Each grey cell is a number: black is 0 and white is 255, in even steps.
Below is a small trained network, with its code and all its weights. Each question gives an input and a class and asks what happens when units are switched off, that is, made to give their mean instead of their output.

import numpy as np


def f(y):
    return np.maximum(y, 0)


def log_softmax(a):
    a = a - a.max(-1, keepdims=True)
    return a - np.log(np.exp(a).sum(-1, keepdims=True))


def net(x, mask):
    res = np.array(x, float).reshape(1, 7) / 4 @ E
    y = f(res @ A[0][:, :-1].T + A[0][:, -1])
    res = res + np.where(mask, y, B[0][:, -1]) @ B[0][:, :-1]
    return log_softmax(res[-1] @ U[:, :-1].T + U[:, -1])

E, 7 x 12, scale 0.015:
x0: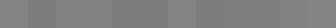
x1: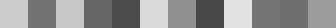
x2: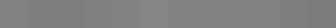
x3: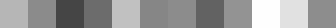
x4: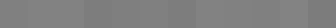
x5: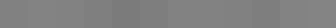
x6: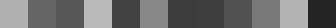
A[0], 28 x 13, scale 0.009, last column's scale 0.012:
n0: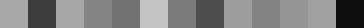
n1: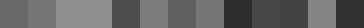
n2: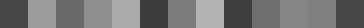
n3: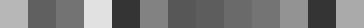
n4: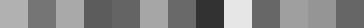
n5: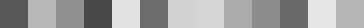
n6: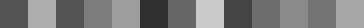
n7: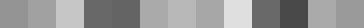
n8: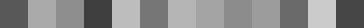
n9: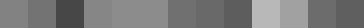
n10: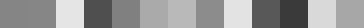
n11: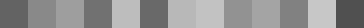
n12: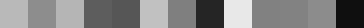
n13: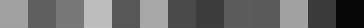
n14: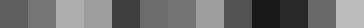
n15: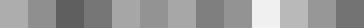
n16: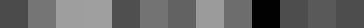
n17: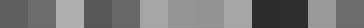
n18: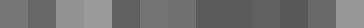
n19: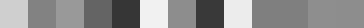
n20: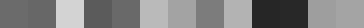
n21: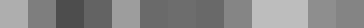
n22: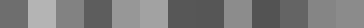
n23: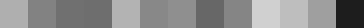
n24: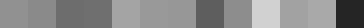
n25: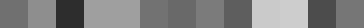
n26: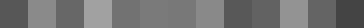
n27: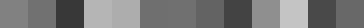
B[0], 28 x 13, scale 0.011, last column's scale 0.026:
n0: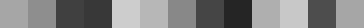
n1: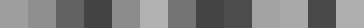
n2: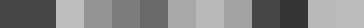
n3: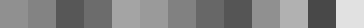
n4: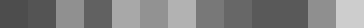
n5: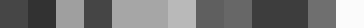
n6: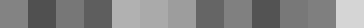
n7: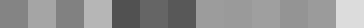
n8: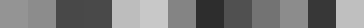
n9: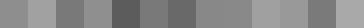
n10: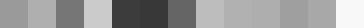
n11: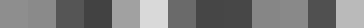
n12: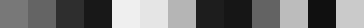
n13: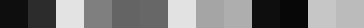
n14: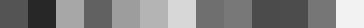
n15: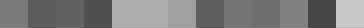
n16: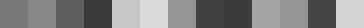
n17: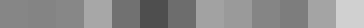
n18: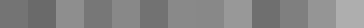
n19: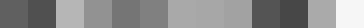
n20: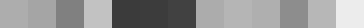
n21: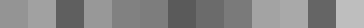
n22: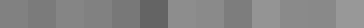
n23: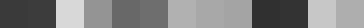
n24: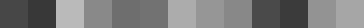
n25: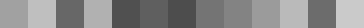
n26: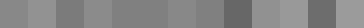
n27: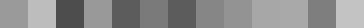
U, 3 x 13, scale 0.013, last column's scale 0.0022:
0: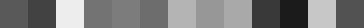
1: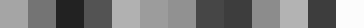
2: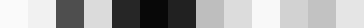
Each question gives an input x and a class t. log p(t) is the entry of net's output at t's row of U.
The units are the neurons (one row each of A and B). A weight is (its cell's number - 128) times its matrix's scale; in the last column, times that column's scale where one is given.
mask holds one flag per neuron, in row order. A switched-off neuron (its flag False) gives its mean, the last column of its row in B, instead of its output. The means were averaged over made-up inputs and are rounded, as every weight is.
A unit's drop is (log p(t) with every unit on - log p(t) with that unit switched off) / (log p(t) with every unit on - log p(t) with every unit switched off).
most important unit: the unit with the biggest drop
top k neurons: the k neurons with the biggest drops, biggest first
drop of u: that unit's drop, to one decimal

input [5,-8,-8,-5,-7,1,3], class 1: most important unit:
n16
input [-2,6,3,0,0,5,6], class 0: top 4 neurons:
n13; n19; n16; n8
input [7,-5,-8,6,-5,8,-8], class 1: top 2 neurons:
n8; n11
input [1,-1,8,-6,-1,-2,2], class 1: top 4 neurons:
n16; n19; n1; n23
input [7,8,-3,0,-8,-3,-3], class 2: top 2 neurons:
n10; n20
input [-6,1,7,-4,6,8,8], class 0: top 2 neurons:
n13; n12
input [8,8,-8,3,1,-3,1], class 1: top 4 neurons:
n12; n0; n13; n2
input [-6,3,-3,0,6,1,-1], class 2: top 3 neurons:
n14; n13; n5
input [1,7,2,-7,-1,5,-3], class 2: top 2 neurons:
n20; n10
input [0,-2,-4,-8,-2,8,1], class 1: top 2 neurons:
n16; n1
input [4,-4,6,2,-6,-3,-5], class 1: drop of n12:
0.0
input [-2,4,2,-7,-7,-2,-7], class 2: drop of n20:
0.4
